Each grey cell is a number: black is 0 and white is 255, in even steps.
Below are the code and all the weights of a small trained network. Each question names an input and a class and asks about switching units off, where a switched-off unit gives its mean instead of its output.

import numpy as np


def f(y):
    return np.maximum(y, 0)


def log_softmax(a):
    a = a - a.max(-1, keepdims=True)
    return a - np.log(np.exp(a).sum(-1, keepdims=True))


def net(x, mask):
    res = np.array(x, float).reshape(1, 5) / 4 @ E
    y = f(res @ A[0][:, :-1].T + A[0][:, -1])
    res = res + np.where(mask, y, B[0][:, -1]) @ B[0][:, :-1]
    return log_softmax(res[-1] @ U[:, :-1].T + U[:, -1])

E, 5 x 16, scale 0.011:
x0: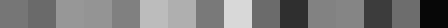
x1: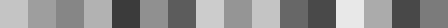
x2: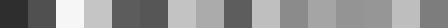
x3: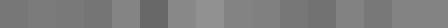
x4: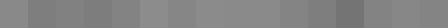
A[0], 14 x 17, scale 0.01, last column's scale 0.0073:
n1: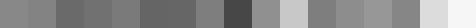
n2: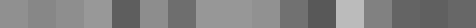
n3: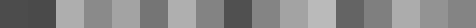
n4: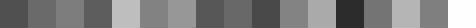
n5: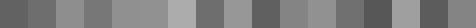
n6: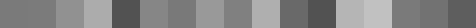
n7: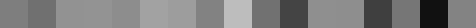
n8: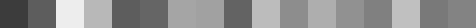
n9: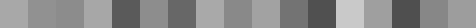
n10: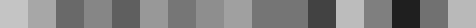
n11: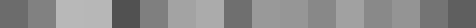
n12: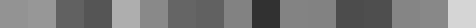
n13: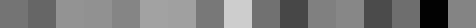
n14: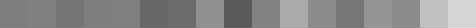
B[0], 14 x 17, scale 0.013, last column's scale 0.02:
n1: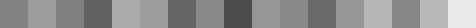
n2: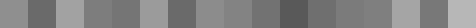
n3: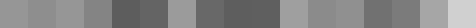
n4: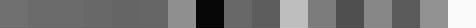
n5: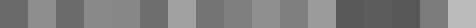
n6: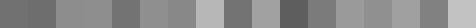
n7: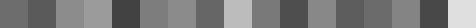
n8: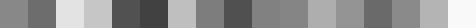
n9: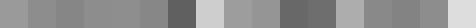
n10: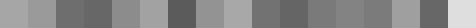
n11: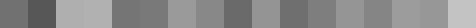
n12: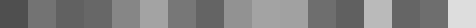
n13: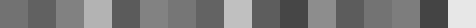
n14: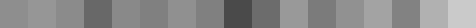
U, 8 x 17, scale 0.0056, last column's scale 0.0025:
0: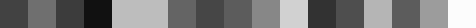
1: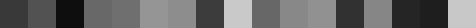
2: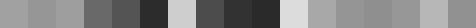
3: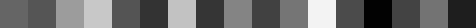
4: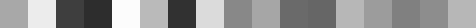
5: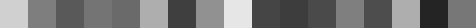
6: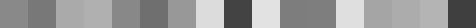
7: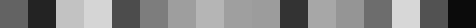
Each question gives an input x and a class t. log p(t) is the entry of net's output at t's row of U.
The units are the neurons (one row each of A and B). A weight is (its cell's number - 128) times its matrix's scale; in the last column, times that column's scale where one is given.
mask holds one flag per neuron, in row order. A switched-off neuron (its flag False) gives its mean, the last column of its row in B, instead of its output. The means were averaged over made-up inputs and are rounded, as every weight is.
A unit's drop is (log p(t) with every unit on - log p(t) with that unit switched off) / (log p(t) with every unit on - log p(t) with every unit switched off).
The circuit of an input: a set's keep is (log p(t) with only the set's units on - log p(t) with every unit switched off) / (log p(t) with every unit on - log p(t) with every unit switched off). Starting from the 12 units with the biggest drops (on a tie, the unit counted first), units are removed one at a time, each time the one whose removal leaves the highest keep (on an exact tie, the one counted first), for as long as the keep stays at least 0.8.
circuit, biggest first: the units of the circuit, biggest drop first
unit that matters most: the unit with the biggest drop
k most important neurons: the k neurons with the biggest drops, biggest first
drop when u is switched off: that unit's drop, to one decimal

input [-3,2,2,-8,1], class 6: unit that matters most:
n4
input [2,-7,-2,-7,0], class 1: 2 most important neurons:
n8, n12
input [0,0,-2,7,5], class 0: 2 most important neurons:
n8, n13
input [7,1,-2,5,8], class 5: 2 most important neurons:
n4, n8
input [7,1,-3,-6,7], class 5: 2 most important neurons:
n4, n10
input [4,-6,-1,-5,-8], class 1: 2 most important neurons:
n8, n12
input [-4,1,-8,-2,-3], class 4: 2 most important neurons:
n4, n10
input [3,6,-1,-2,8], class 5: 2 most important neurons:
n8, n10
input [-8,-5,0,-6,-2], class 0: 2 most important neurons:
n8, n1
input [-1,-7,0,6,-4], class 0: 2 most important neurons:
n8, n12
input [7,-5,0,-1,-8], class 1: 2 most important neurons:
n8, n12
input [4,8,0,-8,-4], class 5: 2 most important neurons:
n10, n8
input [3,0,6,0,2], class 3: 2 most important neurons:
n9, n8
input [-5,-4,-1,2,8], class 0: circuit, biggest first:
n8
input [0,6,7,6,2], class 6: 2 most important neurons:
n13, n7
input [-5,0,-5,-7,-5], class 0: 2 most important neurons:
n9, n12
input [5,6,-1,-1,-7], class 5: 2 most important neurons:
n8, n10
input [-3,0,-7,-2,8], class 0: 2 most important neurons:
n12, n9
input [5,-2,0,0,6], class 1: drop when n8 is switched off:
1.0
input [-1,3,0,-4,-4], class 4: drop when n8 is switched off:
0.4
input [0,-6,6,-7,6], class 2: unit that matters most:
n13
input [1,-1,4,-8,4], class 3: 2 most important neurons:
n1, n14
